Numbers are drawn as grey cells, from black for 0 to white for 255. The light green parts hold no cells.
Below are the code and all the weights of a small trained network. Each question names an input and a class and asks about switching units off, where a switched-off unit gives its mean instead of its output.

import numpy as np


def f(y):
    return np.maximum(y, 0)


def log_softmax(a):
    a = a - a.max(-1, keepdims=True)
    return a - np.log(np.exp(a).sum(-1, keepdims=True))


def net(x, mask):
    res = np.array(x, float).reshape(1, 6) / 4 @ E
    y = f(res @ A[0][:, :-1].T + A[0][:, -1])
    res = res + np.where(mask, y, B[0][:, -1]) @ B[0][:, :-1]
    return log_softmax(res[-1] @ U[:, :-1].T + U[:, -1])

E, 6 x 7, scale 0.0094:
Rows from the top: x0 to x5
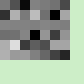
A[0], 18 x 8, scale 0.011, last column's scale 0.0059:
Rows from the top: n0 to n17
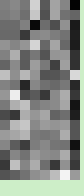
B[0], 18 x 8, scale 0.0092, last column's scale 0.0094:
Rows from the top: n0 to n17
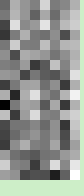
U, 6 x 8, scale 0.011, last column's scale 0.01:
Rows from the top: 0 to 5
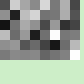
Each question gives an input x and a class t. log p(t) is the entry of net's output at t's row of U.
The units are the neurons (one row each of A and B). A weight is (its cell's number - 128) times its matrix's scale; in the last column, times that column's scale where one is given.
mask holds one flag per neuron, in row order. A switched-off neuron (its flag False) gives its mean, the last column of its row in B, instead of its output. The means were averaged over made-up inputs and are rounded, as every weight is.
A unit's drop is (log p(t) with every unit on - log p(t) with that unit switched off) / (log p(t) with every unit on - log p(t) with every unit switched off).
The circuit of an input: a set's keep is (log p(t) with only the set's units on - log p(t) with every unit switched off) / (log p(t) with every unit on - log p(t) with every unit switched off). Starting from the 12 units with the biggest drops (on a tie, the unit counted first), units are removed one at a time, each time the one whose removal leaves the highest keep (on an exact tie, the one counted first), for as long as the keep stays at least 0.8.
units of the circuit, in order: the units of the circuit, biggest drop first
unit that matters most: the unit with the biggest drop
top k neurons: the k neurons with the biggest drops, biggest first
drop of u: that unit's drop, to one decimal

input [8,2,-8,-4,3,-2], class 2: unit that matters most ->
n8
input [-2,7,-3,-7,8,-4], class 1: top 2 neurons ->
[n9 n5]
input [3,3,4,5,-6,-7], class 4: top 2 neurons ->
[n17 n9]
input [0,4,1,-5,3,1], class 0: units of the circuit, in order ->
[n0 n1]
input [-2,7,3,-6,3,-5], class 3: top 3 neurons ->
[n16 n6 n2]
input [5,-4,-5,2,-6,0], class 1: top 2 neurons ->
[n11 n16]
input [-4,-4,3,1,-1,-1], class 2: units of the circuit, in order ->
[n16 n11]
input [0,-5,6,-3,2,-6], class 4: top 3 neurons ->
[n17 n16 n6]
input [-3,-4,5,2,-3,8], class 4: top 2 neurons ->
[n7 n16]
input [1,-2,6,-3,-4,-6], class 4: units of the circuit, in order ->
[n17 n9]
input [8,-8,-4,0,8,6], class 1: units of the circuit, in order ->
[n9 n16]
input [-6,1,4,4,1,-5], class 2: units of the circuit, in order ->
[n10 n12]
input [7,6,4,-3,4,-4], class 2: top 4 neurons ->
[n8 n3 n14 n11]
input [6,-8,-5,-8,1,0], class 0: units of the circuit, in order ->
[n4 n1 n0]
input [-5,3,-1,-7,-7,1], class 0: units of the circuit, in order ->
[n4]
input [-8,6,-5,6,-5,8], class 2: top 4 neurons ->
[n10 n12 n13 n17]
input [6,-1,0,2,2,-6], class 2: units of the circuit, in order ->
[n8 n3]
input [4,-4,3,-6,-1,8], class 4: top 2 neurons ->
[n7 n2]
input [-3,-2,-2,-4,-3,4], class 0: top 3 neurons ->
[n17 n4 n9]
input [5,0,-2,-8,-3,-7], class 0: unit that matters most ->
n0
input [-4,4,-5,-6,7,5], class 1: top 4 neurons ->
[n9 n2 n5 n17]
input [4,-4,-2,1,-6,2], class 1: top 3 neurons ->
[n11 n16 n17]
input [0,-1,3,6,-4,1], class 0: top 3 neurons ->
[n2 n9 n17]
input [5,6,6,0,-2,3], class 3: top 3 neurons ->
[n16 n6 n17]
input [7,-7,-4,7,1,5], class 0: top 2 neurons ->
[n2 n16]
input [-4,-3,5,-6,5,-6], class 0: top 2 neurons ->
[n0 n4]
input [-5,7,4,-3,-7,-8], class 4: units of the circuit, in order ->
[n17]
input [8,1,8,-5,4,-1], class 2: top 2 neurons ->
[n8 n3]
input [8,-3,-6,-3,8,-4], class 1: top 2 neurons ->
[n9 n5]
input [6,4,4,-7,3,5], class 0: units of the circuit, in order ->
[n1 n0]
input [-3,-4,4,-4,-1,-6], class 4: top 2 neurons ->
[n17 n16]
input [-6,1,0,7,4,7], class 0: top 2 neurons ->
[n2 n17]
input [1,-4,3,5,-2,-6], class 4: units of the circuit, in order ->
[n17 n16]
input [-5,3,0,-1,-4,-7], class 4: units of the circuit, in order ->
[n17]
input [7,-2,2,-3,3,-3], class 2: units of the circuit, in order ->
[n8 n3]
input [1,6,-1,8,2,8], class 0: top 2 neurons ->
[n2 n17]
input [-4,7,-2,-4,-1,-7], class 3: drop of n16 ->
0.8
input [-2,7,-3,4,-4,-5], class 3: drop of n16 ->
0.6
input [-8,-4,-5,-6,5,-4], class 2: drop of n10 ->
0.5
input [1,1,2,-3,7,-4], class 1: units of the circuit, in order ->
[n9]
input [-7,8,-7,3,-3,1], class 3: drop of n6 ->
0.1
